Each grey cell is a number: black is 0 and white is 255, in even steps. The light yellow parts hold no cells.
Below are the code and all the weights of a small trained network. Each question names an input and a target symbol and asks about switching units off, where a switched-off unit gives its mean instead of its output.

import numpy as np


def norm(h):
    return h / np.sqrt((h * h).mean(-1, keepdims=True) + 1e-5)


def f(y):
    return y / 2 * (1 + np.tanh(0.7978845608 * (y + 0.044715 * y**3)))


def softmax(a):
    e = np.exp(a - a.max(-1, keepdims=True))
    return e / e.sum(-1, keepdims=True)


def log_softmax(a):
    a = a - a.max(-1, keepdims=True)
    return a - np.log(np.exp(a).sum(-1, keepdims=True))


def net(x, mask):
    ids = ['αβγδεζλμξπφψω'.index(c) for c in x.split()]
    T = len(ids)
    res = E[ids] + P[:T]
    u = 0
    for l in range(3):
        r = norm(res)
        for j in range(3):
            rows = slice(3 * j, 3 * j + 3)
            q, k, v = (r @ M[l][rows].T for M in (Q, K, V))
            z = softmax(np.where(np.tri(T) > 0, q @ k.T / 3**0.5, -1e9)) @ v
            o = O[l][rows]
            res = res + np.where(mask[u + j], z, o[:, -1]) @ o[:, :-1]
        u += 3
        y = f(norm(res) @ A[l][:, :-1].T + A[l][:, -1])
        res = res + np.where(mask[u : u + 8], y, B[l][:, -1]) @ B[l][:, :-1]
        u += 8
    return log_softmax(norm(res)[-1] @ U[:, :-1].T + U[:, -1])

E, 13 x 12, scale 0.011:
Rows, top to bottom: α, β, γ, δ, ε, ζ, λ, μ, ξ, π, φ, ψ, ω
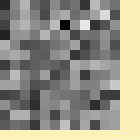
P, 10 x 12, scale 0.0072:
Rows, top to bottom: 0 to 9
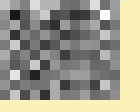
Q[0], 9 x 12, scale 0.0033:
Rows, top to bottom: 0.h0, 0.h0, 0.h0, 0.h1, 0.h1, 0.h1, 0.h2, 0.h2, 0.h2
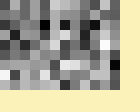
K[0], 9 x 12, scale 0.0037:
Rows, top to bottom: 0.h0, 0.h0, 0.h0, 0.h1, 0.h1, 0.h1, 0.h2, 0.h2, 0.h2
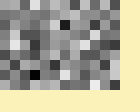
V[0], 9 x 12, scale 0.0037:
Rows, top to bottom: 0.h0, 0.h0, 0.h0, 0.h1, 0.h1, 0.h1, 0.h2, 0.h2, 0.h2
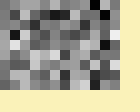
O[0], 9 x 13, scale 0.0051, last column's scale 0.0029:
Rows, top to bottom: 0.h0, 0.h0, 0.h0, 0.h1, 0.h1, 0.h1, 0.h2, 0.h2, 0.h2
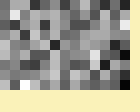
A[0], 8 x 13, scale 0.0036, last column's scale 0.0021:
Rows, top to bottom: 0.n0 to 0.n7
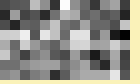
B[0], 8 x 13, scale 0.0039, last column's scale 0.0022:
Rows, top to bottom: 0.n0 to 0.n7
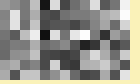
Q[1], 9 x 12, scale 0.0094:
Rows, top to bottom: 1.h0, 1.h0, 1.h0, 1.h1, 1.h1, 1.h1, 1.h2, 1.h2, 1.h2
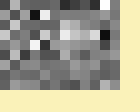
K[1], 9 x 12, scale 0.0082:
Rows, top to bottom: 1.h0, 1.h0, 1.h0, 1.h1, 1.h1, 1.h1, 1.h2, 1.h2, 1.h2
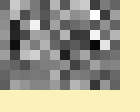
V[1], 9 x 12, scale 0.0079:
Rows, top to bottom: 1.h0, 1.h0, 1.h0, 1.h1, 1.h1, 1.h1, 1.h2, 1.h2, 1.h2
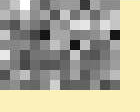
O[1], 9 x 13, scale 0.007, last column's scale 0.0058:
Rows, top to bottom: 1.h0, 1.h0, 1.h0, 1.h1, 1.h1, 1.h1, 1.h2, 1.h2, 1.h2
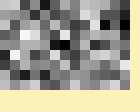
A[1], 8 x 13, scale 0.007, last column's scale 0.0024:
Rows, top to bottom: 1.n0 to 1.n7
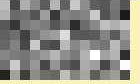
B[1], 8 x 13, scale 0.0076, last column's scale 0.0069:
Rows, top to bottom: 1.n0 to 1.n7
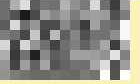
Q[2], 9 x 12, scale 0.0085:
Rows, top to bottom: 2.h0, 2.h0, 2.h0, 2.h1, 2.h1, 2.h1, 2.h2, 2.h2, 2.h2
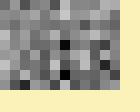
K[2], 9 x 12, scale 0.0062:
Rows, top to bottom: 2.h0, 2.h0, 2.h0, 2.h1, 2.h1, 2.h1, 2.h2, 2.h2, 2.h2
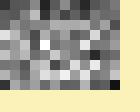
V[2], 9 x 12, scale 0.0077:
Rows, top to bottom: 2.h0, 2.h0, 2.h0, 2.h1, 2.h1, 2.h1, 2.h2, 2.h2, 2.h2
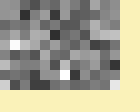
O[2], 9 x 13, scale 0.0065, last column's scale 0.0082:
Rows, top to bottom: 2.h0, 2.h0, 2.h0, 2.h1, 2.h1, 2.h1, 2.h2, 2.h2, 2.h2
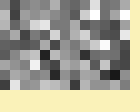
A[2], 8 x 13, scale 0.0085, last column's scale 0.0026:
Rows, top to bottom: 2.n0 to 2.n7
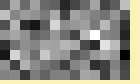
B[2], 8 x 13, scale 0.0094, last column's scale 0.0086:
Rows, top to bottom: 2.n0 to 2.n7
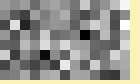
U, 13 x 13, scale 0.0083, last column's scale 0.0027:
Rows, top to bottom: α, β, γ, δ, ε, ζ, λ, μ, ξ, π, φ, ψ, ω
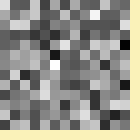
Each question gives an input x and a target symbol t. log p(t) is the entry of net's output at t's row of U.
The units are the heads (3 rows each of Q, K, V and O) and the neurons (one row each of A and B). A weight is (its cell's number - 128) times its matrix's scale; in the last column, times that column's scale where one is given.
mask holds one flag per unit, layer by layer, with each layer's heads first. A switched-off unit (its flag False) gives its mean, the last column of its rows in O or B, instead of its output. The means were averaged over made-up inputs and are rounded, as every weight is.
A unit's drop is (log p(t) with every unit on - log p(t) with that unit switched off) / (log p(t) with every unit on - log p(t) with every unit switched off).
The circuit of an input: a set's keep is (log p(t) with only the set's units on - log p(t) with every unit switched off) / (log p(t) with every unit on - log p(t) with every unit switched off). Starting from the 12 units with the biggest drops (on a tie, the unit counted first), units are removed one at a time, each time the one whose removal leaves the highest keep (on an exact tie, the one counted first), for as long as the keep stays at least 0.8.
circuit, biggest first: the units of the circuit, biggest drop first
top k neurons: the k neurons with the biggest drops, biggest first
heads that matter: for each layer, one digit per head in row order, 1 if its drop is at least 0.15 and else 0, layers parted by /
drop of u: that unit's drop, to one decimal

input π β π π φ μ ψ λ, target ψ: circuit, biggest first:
1.h0, 1.h1
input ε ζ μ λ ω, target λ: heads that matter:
000 / 100 / 000
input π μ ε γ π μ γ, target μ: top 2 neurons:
0.n3, 2.n2
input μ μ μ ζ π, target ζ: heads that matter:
000 / 010 / 000
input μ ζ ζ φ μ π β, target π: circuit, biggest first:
1.h0, 2.n4
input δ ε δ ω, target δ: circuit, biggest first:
1.h1, 2.n6
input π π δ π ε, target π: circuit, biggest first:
1.h0
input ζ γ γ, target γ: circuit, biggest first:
0.h2, 2.h0, 1.n0, 0.h1
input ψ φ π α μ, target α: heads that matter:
000 / 000 / 000
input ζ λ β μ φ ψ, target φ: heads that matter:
000 / 010 / 000
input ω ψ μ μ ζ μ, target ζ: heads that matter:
000 / 110 / 000
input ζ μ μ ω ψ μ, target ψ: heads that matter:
000 / 100 / 000
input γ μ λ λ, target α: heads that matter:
010 / 100 / 001
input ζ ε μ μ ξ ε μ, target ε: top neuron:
2.n5
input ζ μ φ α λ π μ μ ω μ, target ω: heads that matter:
000 / 110 / 000
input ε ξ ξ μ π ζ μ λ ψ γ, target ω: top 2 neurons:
2.n6, 1.n3
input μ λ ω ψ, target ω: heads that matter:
000 / 010 / 000
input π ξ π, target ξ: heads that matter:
000 / 100 / 000
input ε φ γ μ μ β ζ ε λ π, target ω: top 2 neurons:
2.n6, 2.n0
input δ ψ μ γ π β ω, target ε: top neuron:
2.n6
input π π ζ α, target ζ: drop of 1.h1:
0.7
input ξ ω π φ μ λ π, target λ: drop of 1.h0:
0.5
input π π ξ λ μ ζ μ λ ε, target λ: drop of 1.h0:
0.7
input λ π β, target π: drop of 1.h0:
1.6
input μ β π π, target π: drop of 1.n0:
0.0
